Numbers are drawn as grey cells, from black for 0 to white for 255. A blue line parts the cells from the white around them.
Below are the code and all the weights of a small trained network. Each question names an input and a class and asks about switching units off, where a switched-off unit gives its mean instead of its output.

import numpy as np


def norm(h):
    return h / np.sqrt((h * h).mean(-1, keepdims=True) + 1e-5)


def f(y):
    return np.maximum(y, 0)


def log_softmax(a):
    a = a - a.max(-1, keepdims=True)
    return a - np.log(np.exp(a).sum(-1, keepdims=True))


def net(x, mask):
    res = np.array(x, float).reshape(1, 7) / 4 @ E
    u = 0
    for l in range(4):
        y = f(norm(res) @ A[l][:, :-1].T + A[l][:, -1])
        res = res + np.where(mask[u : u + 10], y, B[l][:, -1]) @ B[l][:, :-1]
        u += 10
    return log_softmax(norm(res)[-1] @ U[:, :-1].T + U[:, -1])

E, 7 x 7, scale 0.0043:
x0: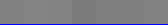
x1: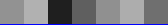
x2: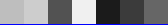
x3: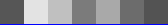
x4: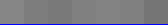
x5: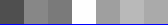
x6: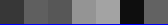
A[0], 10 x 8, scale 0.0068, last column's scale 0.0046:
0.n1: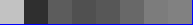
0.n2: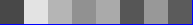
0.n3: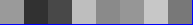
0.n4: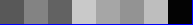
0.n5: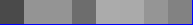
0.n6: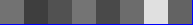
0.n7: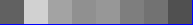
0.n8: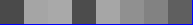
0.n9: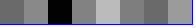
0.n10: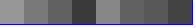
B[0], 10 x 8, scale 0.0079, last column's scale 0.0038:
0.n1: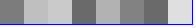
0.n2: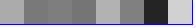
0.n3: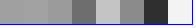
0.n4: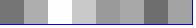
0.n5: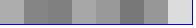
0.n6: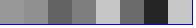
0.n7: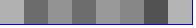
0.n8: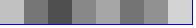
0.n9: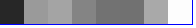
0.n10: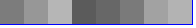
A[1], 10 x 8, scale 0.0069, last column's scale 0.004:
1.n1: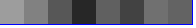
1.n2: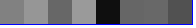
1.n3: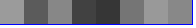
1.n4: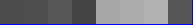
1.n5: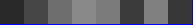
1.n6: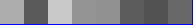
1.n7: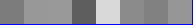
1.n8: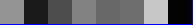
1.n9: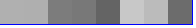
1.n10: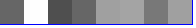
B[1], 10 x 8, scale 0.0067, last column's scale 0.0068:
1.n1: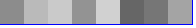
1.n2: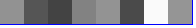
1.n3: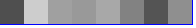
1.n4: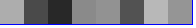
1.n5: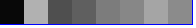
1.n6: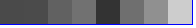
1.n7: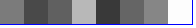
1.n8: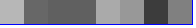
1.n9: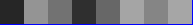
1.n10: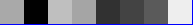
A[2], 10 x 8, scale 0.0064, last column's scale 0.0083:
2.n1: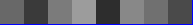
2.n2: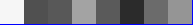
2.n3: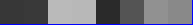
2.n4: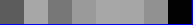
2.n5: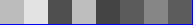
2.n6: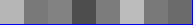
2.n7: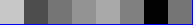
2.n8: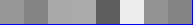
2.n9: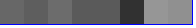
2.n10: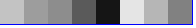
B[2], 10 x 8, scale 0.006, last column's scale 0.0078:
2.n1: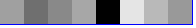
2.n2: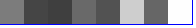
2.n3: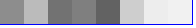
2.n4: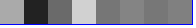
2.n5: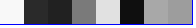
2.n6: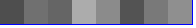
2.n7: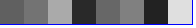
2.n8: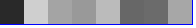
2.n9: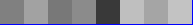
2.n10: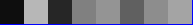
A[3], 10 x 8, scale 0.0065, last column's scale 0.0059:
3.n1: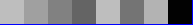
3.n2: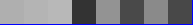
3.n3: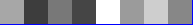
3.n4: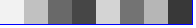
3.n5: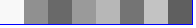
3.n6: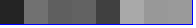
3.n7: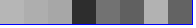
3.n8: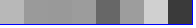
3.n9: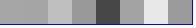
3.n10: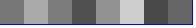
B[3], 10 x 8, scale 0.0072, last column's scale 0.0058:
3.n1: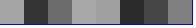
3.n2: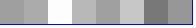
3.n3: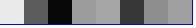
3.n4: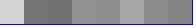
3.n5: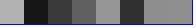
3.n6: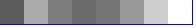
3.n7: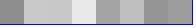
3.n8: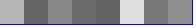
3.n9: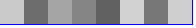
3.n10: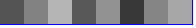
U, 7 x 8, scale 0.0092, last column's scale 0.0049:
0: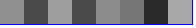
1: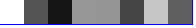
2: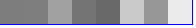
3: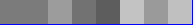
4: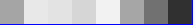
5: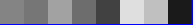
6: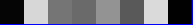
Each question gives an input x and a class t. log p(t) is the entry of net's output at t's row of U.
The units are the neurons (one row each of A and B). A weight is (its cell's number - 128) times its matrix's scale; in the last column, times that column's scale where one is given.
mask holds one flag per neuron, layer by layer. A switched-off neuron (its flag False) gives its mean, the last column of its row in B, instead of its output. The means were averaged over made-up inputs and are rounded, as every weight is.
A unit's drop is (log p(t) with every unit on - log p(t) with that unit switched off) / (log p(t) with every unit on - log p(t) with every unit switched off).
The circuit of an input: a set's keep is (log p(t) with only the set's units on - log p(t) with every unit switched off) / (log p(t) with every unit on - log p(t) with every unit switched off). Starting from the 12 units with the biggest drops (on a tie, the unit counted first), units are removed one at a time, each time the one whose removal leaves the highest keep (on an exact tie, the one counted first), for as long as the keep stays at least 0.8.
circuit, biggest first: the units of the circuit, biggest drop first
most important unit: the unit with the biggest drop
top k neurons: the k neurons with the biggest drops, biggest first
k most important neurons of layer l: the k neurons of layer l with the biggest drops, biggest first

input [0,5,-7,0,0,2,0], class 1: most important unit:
1.n4
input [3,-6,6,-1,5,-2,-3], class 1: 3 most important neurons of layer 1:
1.n10, 1.n2, 1.n7
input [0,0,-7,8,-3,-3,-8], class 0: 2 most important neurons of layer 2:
2.n3, 2.n9
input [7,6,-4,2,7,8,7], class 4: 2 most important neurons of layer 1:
1.n6, 1.n9
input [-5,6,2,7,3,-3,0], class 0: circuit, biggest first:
0.n2, 2.n7
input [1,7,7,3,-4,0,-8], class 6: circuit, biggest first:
2.n10, 1.n9
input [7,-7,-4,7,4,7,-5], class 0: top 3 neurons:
0.n2, 0.n9, 0.n7
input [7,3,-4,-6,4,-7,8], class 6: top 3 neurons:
0.n9, 1.n5, 0.n3
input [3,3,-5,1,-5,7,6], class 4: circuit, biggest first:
0.n4, 2.n2
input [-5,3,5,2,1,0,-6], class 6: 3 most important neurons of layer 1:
1.n9, 1.n7, 1.n6
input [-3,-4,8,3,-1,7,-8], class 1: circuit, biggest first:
2.n5, 3.n5
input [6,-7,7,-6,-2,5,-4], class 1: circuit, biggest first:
2.n5, 1.n10
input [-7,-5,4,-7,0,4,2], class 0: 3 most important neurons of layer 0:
0.n3, 0.n6, 0.n9
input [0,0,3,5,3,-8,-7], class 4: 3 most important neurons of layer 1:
1.n1, 1.n3, 1.n7
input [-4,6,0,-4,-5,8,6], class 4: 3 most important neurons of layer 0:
0.n4, 0.n3, 0.n9
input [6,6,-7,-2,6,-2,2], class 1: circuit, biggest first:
3.n3
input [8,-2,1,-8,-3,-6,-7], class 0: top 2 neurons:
0.n6, 2.n3
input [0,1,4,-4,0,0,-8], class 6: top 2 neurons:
2.n10, 1.n9
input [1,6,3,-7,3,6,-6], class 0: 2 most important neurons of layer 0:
0.n3, 0.n6
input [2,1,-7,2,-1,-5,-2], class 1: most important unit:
3.n3
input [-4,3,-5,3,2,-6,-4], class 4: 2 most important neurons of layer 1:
1.n1, 1.n3
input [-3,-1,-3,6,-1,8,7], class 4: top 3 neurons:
0.n4, 2.n2, 1.n10
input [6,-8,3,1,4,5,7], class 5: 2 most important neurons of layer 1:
1.n6, 1.n1
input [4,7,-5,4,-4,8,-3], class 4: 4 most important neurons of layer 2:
2.n8, 2.n2, 2.n9, 2.n1
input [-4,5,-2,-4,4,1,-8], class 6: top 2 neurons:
2.n10, 1.n9
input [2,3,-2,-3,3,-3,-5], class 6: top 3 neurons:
2.n10, 0.n9, 1.n6
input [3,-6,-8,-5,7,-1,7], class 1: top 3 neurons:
3.n3, 1.n10, 1.n4
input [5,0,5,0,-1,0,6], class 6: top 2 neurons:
1.n5, 1.n10
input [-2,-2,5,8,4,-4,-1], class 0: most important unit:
0.n2
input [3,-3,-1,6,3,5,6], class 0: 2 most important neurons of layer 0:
0.n2, 0.n7
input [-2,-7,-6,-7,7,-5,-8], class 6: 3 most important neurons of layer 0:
0.n2, 0.n8, 0.n7
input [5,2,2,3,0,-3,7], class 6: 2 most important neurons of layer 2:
2.n1, 2.n2
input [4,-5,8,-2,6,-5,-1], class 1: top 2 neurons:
2.n5, 1.n10
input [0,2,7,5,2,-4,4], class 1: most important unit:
1.n2
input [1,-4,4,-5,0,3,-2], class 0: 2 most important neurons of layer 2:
2.n7, 2.n9
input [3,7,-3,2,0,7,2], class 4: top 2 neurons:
0.n4, 1.n6
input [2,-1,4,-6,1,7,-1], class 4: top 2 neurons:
0.n4, 2.n8
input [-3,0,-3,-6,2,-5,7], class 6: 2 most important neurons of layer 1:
1.n7, 1.n5
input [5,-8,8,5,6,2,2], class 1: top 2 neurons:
2.n5, 1.n10
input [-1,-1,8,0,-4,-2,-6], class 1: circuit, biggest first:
2.n5
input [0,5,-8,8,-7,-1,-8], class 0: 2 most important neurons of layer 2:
2.n3, 2.n7
